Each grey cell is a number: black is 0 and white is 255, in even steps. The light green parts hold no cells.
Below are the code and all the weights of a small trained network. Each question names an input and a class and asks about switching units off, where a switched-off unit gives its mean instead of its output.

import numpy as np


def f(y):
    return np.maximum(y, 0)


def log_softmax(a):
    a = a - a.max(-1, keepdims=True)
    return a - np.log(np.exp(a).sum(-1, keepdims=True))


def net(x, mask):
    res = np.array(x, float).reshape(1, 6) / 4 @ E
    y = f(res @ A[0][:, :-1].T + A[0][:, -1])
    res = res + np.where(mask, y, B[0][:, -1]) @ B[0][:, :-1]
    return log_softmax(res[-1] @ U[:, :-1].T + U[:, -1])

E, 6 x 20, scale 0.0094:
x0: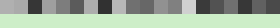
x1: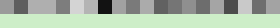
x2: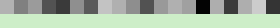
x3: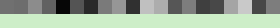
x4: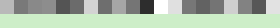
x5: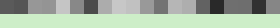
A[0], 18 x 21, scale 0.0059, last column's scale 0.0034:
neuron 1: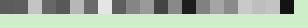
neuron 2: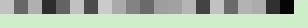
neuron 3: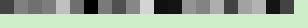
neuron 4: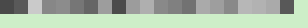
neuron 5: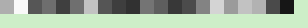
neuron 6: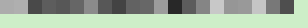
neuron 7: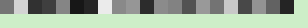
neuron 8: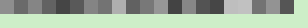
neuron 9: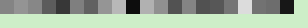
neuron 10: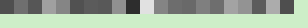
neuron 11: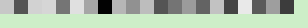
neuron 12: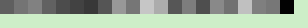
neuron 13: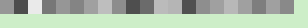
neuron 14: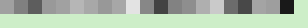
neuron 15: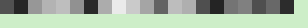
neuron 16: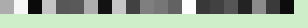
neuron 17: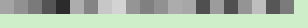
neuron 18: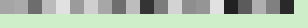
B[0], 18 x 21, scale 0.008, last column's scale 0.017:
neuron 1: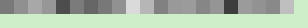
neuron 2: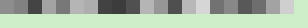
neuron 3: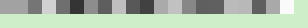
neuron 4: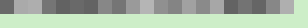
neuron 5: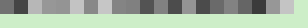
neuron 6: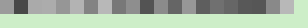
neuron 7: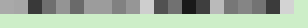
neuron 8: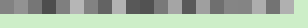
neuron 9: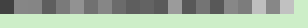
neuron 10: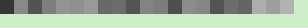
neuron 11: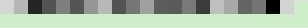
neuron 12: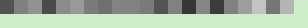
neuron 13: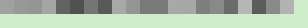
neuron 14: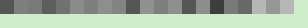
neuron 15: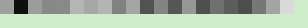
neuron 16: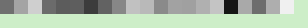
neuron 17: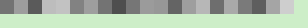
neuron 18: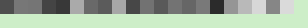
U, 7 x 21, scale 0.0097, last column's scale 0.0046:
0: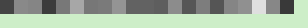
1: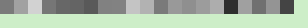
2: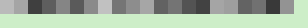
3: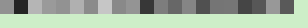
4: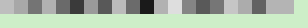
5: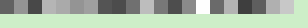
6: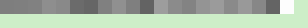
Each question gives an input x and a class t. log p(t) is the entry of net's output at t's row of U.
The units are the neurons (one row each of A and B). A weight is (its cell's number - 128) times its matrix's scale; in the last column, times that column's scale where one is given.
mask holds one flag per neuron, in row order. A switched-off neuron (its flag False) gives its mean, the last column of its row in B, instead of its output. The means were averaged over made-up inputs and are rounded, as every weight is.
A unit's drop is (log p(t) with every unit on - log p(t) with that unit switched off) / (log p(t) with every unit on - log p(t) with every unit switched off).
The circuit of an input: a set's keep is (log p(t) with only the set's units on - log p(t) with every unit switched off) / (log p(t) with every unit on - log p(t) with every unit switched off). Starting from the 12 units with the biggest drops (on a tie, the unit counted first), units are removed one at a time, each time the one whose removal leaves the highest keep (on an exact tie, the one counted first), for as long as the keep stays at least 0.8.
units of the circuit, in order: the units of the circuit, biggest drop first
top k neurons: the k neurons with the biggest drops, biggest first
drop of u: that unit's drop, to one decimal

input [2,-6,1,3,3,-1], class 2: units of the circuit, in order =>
[neuron 7]
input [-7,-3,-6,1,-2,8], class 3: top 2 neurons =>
[neuron 15; neuron 16]
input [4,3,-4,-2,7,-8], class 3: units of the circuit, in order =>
[neuron 5; neuron 6]
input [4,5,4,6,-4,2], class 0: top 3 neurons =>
[neuron 9; neuron 12; neuron 7]
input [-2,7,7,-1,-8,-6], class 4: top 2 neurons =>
[neuron 3; neuron 7]
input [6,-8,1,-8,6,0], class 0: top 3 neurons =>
[neuron 18; neuron 11; neuron 3]
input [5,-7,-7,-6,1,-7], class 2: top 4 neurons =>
[neuron 7; neuron 2; neuron 15; neuron 17]
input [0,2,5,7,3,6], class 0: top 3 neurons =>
[neuron 9; neuron 12; neuron 8]
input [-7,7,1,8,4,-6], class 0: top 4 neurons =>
[neuron 9; neuron 16; neuron 8; neuron 12]
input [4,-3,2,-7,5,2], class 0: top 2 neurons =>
[neuron 18; neuron 3]
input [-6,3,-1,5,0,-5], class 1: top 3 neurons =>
[neuron 1; neuron 18; neuron 4]
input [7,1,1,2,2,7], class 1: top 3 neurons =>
[neuron 16; neuron 5; neuron 6]
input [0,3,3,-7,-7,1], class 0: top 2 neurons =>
[neuron 18; neuron 14]
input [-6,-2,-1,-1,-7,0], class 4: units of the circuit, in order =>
[neuron 3]
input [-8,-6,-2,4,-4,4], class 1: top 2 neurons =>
[neuron 1; neuron 11]
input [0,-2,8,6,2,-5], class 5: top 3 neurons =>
[neuron 2; neuron 17; neuron 18]
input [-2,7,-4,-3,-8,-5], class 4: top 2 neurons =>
[neuron 3; neuron 7]
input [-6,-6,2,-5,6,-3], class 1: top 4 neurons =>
[neuron 3; neuron 11; neuron 13; neuron 1]
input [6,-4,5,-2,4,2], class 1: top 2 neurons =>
[neuron 16; neuron 3]
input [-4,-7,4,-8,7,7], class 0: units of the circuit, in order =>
[neuron 18]
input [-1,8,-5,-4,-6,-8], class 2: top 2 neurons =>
[neuron 11; neuron 15]
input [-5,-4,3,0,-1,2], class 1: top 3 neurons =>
[neuron 11; neuron 1; neuron 4]
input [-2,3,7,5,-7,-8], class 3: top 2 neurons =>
[neuron 5; neuron 6]
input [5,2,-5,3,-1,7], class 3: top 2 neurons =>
[neuron 15; neuron 2]
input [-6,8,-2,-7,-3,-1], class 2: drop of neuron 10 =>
0.1
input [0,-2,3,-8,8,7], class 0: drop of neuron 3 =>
0.6
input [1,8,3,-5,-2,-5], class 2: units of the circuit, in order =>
[neuron 11]
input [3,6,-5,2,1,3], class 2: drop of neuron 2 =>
0.2
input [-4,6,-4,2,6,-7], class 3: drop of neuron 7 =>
0.3
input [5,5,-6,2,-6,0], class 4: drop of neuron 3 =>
0.8
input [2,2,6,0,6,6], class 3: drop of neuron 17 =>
-0.1
